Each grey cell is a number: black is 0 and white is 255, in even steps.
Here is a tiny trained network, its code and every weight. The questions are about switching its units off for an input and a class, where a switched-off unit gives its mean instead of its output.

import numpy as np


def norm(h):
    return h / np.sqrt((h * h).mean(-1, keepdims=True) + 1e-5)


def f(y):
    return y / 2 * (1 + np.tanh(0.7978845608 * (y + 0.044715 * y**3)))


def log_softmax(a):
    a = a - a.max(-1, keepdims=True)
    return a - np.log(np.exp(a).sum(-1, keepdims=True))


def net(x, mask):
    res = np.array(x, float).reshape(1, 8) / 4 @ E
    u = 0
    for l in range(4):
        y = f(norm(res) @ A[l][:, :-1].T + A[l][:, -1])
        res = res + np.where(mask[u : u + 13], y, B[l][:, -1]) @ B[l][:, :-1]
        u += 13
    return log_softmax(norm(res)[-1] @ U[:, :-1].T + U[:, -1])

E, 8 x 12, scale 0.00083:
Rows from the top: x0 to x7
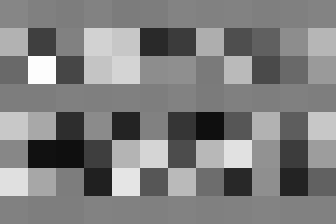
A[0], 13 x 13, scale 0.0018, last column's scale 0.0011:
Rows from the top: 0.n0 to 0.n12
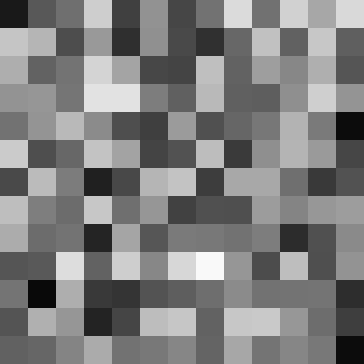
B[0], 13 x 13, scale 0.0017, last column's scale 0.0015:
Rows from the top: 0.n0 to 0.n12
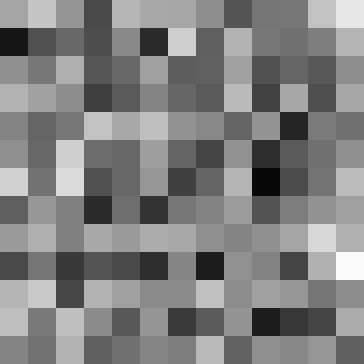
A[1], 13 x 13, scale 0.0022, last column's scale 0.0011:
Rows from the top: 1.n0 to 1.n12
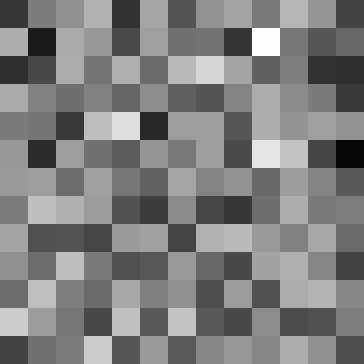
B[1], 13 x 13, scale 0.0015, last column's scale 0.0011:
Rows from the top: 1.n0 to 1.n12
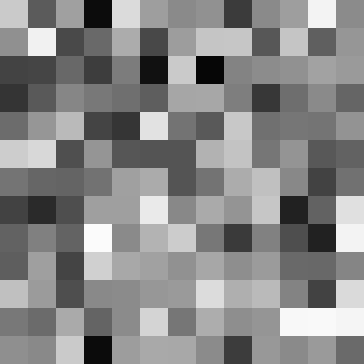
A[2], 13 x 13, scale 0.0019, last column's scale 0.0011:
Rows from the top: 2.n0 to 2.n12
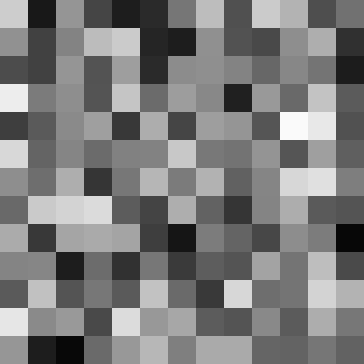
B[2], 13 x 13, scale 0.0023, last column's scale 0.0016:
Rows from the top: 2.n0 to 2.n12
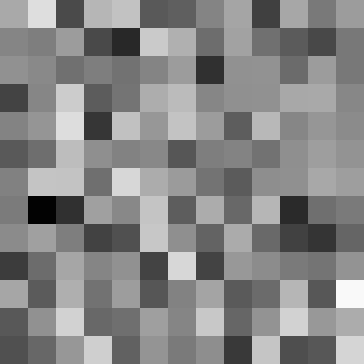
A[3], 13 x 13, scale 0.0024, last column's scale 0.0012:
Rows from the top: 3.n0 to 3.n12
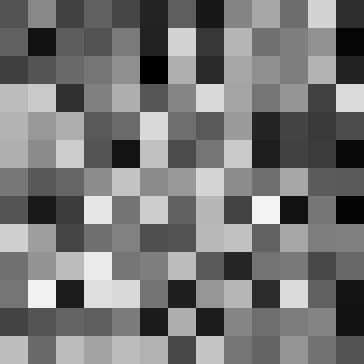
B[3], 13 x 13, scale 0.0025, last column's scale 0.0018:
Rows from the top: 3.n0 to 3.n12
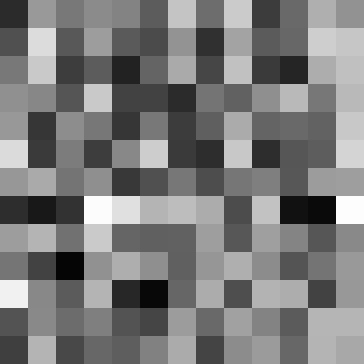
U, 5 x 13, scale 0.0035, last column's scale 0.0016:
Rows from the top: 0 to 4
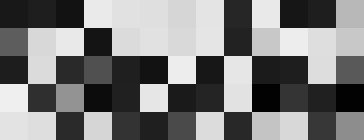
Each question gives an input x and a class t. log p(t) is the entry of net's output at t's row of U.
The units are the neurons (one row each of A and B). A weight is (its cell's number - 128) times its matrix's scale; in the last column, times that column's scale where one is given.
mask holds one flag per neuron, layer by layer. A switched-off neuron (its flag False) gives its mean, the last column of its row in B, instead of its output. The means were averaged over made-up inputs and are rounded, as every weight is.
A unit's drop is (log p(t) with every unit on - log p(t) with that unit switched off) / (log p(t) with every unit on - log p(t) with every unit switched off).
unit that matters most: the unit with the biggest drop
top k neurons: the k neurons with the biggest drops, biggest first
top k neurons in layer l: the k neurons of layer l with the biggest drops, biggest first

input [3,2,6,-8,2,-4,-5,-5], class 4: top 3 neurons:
[1.n10, 1.n11, 0.n0]
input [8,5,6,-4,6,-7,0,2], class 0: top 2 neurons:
[2.n7, 0.n9]
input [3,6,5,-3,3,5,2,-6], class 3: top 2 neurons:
[1.n7, 0.n3]
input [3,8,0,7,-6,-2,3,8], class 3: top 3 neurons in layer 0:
[0.n1, 0.n5, 0.n3]
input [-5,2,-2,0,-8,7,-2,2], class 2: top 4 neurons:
[1.n2, 0.n9, 1.n7, 2.n7]
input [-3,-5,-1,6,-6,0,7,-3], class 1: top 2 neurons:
[1.n11, 0.n1]
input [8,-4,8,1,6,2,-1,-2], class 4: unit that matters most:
0.n9
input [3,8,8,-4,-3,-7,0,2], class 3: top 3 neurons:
[0.n3, 2.n1, 1.n8]
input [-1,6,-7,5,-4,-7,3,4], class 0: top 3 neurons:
[2.n7, 1.n9, 1.n7]
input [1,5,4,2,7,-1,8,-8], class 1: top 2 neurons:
[1.n11, 0.n9]
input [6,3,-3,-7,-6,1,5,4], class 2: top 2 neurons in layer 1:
[1.n2, 1.n0]
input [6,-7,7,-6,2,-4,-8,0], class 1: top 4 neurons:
[1.n0, 2.n0, 1.n12, 2.n4]
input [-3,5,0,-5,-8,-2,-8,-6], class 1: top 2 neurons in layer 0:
[0.n1, 0.n0]
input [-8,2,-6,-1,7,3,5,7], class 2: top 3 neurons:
[2.n9, 0.n1, 0.n0]
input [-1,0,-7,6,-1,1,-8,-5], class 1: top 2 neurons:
[1.n0, 0.n0]
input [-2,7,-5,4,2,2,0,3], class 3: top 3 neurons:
[0.n5, 2.n1, 2.n8]
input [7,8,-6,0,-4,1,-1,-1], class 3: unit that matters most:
2.n1
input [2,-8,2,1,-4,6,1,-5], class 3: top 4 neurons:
[0.n6, 0.n11, 1.n7, 2.n7]
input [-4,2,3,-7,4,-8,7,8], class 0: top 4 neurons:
[2.n7, 0.n0, 1.n0, 1.n7]
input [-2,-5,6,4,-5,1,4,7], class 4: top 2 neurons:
[0.n1, 2.n9]
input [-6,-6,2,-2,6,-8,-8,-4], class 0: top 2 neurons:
[2.n7, 1.n11]
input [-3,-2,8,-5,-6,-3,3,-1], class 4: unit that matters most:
0.n1
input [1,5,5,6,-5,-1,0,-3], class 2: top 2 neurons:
[0.n9, 0.n6]
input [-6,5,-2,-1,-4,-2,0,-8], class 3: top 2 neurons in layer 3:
[3.n5, 3.n4]
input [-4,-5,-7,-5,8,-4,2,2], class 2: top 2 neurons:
[0.n1, 2.n9]
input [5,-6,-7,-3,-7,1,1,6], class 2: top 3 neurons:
[0.n9, 1.n2, 1.n10]
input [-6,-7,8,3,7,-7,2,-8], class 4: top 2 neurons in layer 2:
[2.n12, 2.n1]
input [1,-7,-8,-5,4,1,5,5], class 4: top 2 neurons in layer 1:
[1.n1, 1.n4]
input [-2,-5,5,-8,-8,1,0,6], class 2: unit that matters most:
1.n2
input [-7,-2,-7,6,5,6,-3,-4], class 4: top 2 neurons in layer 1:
[1.n1, 1.n5]
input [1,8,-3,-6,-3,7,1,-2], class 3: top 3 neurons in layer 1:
[1.n7, 1.n10, 1.n9]
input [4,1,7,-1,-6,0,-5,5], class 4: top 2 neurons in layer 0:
[0.n0, 0.n1]
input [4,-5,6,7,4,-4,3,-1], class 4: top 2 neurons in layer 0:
[0.n9, 0.n5]
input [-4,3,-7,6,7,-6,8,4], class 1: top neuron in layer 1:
[1.n11]
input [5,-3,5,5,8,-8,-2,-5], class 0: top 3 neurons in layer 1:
[1.n7, 1.n2, 1.n10]
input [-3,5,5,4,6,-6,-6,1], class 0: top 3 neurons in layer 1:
[1.n7, 1.n11, 1.n2]
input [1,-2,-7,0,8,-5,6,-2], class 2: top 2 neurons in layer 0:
[0.n1, 0.n0]
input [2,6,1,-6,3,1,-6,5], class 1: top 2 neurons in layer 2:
[2.n4, 2.n6]
